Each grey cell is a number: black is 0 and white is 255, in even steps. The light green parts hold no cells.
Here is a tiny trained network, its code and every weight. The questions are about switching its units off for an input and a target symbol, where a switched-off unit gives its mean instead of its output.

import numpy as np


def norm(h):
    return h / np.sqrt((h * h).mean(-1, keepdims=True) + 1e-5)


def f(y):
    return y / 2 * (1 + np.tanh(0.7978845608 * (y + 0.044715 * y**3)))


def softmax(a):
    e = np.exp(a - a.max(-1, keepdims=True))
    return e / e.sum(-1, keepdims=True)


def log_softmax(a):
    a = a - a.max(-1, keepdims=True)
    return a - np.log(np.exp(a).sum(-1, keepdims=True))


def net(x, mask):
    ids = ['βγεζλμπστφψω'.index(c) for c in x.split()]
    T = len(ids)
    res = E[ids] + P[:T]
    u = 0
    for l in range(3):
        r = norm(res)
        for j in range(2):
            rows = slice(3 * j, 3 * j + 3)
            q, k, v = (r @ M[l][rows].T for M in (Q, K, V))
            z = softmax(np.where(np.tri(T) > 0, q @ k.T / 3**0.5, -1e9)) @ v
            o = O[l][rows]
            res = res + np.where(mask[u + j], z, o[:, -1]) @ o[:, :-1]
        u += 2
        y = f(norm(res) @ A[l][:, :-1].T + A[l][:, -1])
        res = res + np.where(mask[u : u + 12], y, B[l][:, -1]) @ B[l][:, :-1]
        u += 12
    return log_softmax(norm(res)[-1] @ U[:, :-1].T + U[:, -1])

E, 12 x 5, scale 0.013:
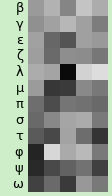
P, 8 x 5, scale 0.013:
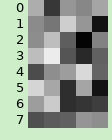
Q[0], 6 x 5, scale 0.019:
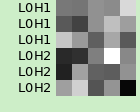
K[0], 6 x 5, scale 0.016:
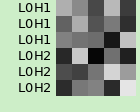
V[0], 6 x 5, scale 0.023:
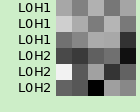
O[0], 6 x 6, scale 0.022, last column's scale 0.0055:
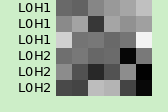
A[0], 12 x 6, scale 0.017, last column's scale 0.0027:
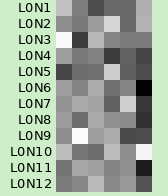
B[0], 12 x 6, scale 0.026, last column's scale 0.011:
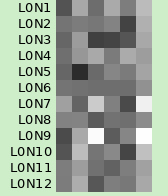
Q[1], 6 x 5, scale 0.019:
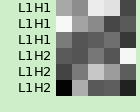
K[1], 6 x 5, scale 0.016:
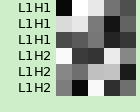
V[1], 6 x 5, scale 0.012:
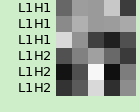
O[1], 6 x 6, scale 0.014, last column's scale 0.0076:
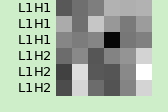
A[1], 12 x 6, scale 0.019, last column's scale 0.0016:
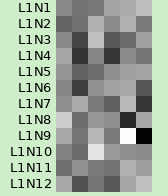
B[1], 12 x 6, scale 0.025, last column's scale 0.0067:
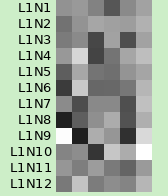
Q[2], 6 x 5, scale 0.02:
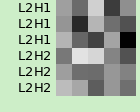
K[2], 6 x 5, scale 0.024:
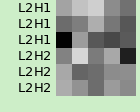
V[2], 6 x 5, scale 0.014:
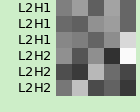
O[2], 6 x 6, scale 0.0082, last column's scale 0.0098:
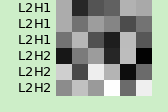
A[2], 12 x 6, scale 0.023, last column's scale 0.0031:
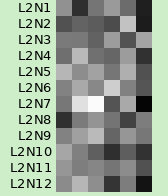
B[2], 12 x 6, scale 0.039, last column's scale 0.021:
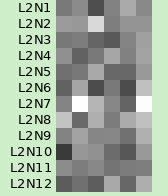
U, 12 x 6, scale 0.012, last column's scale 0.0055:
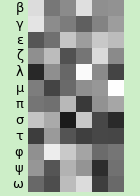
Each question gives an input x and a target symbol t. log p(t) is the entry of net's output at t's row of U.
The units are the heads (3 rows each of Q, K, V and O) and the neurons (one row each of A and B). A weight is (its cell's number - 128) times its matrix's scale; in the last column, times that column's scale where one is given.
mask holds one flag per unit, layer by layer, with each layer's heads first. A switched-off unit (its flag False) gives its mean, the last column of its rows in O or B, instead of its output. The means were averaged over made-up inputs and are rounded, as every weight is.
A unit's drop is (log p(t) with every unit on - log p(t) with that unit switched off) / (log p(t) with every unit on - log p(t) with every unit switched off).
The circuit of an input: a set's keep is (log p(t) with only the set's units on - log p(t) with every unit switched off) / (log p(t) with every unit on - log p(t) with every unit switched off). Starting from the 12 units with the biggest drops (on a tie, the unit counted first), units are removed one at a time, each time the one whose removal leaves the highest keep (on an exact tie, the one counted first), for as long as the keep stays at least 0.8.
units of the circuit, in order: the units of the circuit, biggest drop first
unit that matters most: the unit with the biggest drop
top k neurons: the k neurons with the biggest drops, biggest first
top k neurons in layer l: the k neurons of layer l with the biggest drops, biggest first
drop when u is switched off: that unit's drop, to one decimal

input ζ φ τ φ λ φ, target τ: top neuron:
(L2N7)
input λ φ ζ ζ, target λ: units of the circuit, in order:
(L0H2, L0H1, L2N7, L0N9)
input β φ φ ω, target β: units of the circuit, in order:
(L0H2, L1N9, L2N7)
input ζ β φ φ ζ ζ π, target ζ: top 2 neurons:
(L0N9, L2N7)
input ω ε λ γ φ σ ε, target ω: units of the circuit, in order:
(L0H2, L2N7)
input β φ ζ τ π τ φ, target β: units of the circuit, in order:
(L0H2, L1N9, L2N7, L1H2)
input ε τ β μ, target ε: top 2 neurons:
(L2N7, L2N2)
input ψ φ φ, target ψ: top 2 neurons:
(L2N7, L2N8)
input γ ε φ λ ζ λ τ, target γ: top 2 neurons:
(L1N9, L2N7)
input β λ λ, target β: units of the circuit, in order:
(L0H2, L1N9, L2N7)
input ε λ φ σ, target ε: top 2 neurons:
(L2N7, L2N2)
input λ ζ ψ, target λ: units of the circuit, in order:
(L0H2, L2N7, L0H1, L0N9)
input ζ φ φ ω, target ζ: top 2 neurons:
(L0N9, L2N7)
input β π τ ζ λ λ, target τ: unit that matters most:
L0H2
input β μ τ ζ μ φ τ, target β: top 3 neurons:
(L1N9, L2N7, L0N9)
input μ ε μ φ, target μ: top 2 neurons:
(L2N7, L0N9)
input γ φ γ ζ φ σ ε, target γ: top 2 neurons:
(L1N9, L2N7)
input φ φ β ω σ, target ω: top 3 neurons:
(L2N7, L2N8, L0N5)
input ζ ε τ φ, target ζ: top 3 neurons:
(L0N9, L2N7, L2N2)
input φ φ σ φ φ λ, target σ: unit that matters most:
L0H2
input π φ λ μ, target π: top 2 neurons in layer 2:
(L2N7, L2N8)
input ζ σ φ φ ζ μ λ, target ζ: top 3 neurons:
(L0N9, L2N7, L2N2)
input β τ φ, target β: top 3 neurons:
(L1N9, L0N9, L2N7)
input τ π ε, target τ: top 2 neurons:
(L2N7, L2N10)
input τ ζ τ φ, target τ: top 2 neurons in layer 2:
(L2N7, L2N10)
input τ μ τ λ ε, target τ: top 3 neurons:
(L0N9, L2N7, L2N10)
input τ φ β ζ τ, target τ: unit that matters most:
L0H1
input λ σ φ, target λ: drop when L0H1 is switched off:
0.1
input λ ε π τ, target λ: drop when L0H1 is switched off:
0.3
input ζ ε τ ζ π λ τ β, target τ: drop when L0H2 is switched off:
1.0
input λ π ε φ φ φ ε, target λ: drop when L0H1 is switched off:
0.2
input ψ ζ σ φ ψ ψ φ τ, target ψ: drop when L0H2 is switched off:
1.1
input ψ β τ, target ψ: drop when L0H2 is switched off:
0.9
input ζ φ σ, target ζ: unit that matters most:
L0N9
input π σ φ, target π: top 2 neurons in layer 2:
(L2N7, L2N8)
